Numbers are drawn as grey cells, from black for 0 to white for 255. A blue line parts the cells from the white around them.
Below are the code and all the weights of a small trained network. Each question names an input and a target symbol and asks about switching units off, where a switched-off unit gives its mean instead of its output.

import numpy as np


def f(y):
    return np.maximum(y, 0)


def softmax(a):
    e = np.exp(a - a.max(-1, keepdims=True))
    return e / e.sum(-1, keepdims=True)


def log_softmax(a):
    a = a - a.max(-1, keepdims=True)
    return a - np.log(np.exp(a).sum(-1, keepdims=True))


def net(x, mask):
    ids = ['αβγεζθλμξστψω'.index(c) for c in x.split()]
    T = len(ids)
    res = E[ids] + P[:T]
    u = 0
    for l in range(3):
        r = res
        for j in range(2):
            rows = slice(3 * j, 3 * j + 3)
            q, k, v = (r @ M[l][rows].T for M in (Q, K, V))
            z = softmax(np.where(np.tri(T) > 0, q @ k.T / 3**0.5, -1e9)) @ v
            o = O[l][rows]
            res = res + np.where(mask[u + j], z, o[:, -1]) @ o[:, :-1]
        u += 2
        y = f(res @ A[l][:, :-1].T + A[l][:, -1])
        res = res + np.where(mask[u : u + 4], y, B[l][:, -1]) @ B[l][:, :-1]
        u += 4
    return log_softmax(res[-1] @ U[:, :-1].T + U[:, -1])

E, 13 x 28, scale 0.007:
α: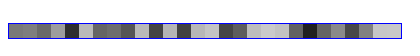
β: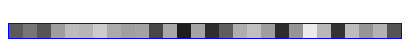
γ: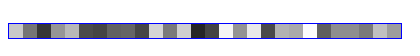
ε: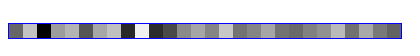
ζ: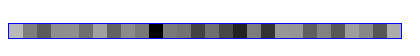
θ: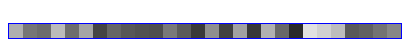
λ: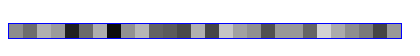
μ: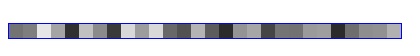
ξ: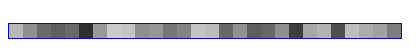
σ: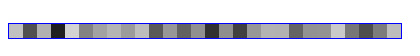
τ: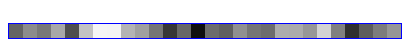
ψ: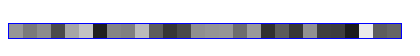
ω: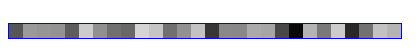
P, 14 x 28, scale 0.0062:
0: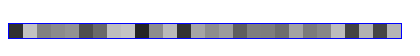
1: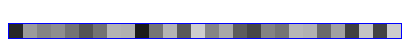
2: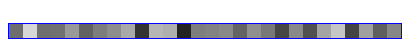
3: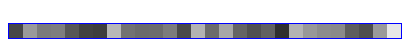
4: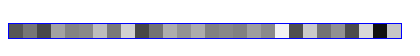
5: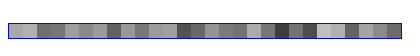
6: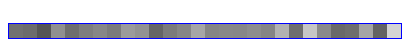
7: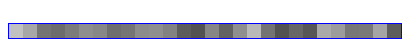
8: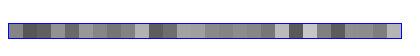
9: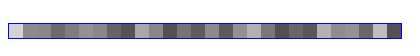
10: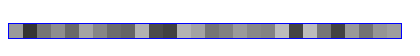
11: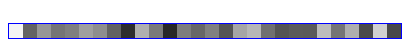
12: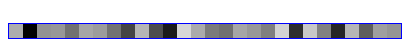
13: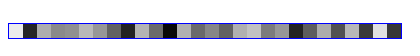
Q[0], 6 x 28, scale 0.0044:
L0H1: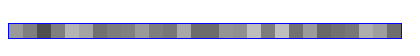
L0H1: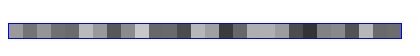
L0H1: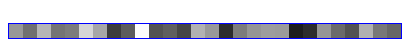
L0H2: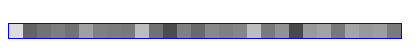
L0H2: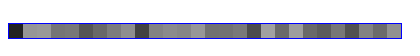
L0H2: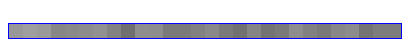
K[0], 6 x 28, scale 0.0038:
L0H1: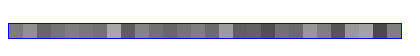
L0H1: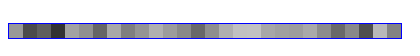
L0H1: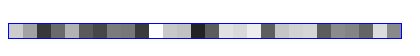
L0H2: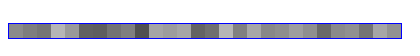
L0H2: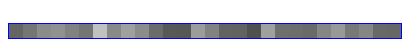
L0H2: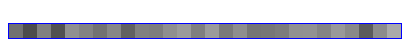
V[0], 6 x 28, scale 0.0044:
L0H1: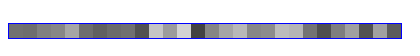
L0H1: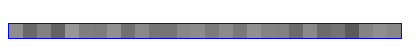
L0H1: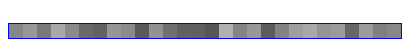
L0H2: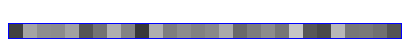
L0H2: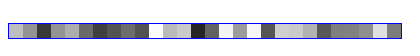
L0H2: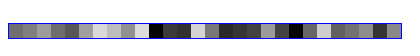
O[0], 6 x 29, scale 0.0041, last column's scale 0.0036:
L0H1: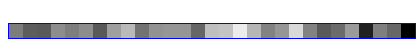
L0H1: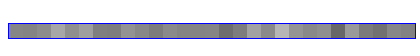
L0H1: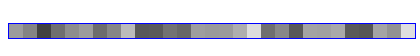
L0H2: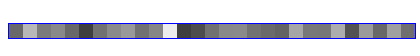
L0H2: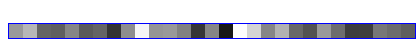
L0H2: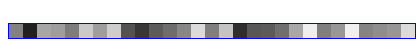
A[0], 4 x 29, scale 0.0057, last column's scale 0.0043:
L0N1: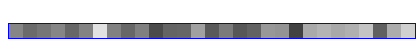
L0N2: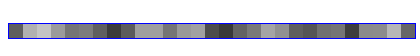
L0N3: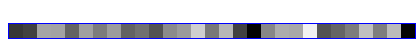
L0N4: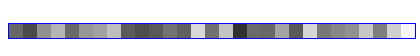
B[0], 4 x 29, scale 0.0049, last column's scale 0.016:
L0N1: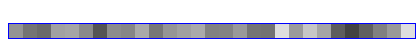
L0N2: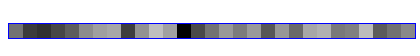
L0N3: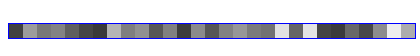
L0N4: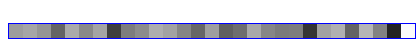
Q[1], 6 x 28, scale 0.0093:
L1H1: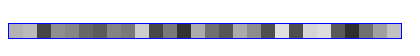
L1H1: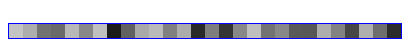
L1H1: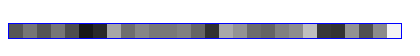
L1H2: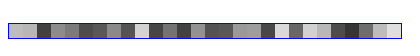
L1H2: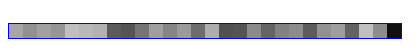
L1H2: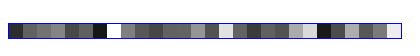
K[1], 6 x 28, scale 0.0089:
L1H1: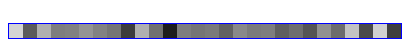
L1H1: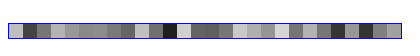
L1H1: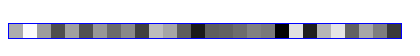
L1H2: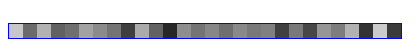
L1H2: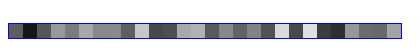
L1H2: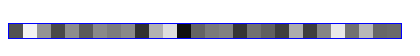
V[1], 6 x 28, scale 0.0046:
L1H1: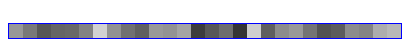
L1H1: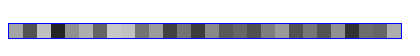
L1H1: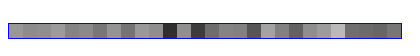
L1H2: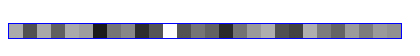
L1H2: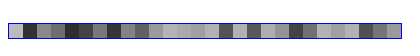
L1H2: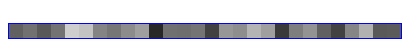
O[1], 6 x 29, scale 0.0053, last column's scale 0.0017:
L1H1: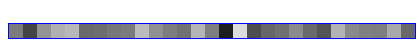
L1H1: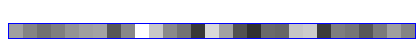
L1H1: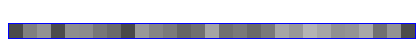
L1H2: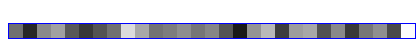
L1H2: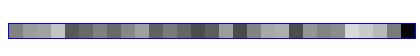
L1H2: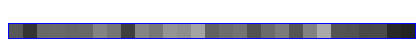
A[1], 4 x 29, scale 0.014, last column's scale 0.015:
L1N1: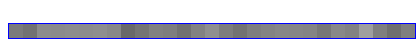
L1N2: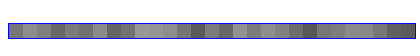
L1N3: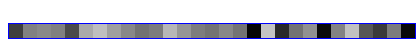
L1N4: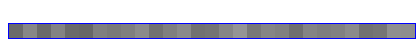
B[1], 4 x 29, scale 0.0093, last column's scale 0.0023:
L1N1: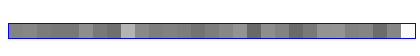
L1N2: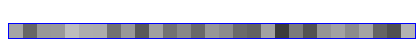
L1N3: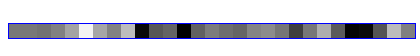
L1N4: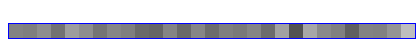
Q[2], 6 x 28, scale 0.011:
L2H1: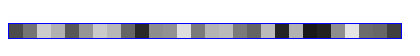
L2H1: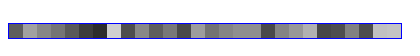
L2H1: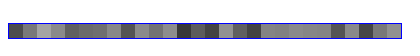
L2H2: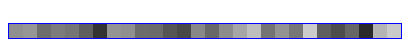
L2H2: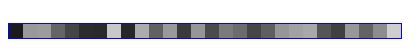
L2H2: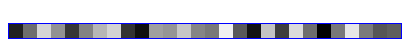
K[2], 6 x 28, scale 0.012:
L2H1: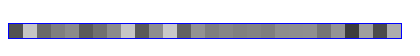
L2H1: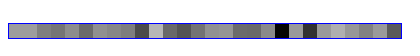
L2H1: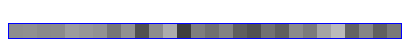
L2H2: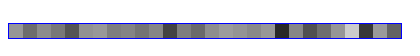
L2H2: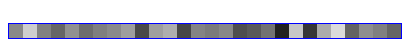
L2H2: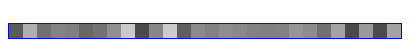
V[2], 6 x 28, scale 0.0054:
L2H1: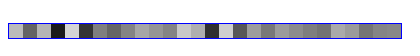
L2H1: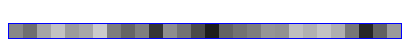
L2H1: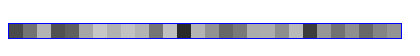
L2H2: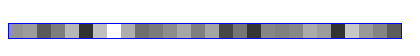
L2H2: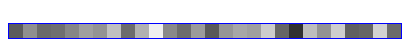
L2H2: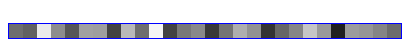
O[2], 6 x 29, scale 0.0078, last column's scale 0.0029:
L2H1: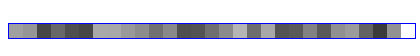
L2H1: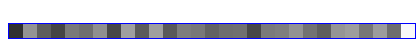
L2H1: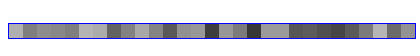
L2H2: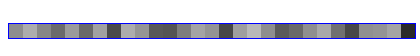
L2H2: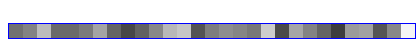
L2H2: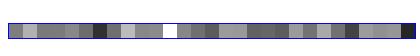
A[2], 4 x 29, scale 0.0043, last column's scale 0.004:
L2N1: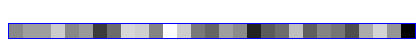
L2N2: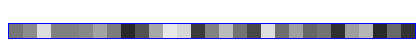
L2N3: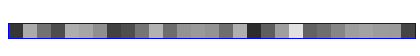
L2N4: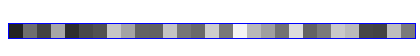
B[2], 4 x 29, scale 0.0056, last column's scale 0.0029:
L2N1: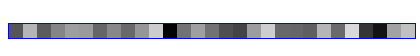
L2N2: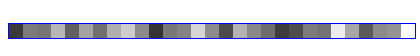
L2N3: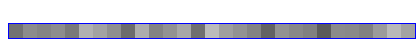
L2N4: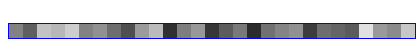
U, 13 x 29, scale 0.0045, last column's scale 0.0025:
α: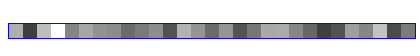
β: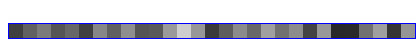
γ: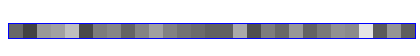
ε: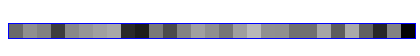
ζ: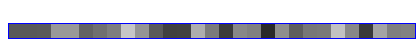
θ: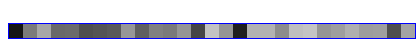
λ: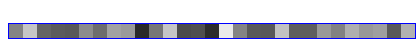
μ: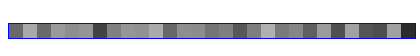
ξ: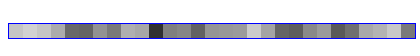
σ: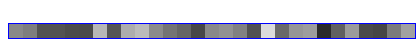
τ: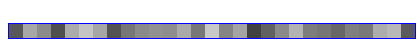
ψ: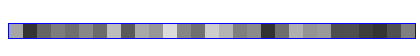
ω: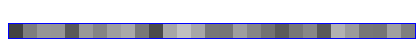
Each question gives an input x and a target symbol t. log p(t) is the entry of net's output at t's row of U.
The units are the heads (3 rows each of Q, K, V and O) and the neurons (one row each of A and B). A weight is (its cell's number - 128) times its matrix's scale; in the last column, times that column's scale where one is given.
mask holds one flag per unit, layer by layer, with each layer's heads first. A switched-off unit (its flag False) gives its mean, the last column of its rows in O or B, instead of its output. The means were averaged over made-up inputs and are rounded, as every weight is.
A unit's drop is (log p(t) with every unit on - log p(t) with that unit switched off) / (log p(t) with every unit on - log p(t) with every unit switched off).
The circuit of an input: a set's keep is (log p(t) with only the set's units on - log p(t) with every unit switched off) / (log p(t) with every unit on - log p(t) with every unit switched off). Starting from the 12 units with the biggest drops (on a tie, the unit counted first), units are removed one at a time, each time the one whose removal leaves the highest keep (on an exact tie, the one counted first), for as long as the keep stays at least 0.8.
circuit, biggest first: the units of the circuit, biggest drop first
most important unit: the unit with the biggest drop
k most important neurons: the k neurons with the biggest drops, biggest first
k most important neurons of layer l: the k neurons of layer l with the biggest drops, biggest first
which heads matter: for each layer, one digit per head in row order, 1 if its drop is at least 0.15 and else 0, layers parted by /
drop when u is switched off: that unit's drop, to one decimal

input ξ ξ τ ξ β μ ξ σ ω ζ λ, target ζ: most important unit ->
L0N3
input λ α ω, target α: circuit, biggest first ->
L0N3; L2H1; L2H2
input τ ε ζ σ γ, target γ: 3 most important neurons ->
L0N4; L0N3; L2N4
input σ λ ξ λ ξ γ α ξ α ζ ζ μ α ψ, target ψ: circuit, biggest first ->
L0N4; L2H1; L2H2; L1H2
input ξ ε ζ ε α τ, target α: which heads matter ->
01 / 00 / 11
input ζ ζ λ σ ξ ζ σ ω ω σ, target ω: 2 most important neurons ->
L0N3; L2N2
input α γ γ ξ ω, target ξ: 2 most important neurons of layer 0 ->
L0N4; L0N3
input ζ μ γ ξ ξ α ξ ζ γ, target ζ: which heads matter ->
01 / 00 / 01
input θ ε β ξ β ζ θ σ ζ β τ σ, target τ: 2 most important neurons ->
L0N3; L2N3
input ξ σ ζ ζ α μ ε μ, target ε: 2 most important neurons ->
L0N3; L0N1
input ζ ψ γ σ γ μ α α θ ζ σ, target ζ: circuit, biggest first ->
L0N4; L0H2; L2H2
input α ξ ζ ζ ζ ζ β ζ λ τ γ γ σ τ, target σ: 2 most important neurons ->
L0N1; L0N3
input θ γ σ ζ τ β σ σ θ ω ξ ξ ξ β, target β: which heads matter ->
01 / 01 / 01
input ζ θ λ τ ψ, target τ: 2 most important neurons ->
L0N4; L0N3
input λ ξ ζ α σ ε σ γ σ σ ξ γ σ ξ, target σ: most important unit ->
L0N1
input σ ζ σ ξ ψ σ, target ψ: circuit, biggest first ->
L0N3; L1H2; L2H1; L1H1
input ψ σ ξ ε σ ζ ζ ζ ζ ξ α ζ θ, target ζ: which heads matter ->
00 / 00 / 01
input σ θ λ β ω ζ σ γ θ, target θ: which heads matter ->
01 / 01 / 10
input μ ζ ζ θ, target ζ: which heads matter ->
01 / 00 / 01
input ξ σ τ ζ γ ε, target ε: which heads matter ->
01 / 01 / 01
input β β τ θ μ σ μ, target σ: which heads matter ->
00 / 00 / 10
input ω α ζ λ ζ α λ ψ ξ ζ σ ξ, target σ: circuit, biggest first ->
L0N3; L2H1; L1H1
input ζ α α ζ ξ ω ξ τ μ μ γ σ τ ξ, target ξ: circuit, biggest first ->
L0N4; L2H2; L1H2
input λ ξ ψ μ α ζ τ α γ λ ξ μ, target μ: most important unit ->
L0N4
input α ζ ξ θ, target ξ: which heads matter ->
01 / 00 / 11
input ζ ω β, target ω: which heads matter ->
00 / 00 / 01
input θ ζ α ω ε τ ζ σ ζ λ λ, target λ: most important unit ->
L2H2
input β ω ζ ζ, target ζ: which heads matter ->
00 / 00 / 01
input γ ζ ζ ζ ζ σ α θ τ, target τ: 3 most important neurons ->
L0N3; L2N3; L0N1
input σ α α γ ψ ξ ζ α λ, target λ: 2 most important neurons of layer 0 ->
L0N3; L0N1
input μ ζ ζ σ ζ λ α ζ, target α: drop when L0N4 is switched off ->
0.1
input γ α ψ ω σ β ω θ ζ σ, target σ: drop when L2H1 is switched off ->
0.4
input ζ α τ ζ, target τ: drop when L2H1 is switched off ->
0.3
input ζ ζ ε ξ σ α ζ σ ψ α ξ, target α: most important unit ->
L0N3
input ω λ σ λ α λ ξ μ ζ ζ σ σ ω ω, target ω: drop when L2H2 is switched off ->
1.1
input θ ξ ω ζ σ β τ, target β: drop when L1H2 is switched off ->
0.3
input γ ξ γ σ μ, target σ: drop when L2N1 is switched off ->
0.0
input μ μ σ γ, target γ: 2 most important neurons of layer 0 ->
L0N1; L0N3
